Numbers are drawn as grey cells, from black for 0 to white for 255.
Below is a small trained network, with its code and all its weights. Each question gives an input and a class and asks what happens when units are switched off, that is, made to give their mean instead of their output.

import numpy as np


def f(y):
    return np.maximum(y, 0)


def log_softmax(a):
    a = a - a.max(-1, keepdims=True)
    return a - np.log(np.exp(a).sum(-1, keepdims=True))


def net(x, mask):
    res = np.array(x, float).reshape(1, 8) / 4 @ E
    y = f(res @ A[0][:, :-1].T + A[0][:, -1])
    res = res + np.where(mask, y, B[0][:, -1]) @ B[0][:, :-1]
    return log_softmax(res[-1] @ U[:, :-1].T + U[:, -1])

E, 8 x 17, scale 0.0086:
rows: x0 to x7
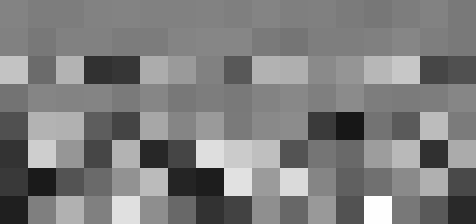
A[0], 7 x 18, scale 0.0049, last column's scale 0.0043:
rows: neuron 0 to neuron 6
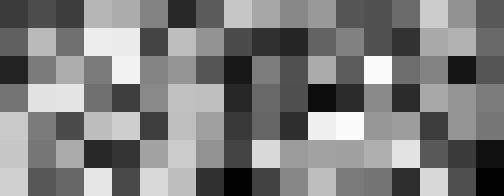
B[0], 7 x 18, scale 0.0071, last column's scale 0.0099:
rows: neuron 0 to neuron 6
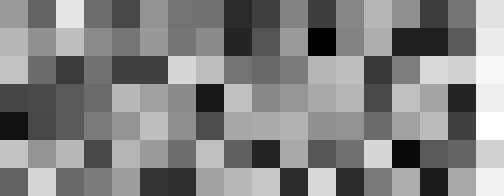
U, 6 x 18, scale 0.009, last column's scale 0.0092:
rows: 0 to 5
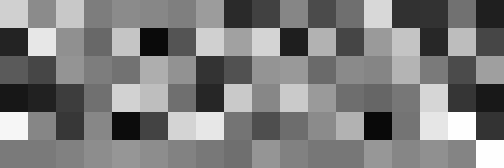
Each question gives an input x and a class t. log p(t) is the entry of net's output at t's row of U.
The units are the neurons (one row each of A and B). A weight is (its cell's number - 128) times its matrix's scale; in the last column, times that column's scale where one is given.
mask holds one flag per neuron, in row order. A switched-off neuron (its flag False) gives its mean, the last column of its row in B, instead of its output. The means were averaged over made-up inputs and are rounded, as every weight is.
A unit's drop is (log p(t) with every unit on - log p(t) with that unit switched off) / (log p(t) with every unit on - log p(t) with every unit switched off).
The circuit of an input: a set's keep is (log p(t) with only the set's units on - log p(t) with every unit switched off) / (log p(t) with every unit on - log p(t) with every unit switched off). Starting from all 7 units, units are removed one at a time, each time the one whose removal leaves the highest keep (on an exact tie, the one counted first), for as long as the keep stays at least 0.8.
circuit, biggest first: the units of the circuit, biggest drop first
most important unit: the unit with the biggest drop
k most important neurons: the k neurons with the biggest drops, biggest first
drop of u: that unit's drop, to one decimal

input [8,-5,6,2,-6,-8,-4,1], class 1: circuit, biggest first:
(neuron 6)
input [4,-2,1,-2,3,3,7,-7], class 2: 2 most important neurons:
(neuron 2; neuron 0)
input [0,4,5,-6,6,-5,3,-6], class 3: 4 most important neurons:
(neuron 2; neuron 1; neuron 0; neuron 3)
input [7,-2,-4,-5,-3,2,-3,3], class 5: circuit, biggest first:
(neuron 4; neuron 6; neuron 3)
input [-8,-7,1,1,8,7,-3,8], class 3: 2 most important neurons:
(neuron 3; neuron 6)
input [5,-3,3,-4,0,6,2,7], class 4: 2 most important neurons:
(neuron 2; neuron 6)
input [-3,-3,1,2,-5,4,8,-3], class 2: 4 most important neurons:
(neuron 0; neuron 6; neuron 4; neuron 3)
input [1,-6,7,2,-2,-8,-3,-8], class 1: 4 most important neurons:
(neuron 6; neuron 2; neuron 1; neuron 0)
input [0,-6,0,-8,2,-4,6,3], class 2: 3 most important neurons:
(neuron 0; neuron 4; neuron 3)
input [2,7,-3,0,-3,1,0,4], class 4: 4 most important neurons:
(neuron 2; neuron 3; neuron 6; neuron 5)
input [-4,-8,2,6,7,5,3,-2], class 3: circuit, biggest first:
(neuron 6; neuron 1)
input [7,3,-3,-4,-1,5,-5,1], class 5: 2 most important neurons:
(neuron 6; neuron 1)
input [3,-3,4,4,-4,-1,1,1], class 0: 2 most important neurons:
(neuron 3; neuron 5)
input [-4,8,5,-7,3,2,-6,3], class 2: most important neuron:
(neuron 3)
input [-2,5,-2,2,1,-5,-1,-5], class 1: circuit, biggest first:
(neuron 6; neuron 2)
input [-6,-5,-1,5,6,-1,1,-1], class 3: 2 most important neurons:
(neuron 3; neuron 1)
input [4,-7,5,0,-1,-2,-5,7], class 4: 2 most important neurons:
(neuron 2; neuron 1)
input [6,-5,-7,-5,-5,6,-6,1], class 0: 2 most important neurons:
(neuron 1; neuron 6)
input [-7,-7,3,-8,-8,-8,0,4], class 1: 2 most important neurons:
(neuron 6; neuron 3)
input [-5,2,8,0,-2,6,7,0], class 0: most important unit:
neuron 5
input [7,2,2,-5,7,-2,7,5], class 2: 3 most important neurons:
(neuron 0; neuron 4; neuron 3)
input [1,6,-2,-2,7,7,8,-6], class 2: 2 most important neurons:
(neuron 6; neuron 0)
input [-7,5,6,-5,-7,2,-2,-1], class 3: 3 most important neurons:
(neuron 4; neuron 1; neuron 0)
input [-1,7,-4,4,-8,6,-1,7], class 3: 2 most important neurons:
(neuron 4; neuron 6)
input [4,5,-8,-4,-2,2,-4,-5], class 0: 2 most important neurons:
(neuron 1; neuron 2)
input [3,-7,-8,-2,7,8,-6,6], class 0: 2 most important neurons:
(neuron 1; neuron 6)
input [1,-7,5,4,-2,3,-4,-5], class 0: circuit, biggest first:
(neuron 5)
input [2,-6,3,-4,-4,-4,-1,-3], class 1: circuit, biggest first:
(neuron 6; neuron 2; neuron 1)
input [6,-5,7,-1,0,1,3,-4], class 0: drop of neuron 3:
0.1
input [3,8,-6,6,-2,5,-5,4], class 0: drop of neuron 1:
1.3
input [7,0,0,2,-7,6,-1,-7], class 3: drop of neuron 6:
0.4
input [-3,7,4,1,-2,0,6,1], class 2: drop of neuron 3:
0.7
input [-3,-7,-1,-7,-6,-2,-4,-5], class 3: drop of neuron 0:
0.1
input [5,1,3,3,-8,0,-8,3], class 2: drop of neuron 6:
0.0
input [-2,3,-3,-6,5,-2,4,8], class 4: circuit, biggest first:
(neuron 2)
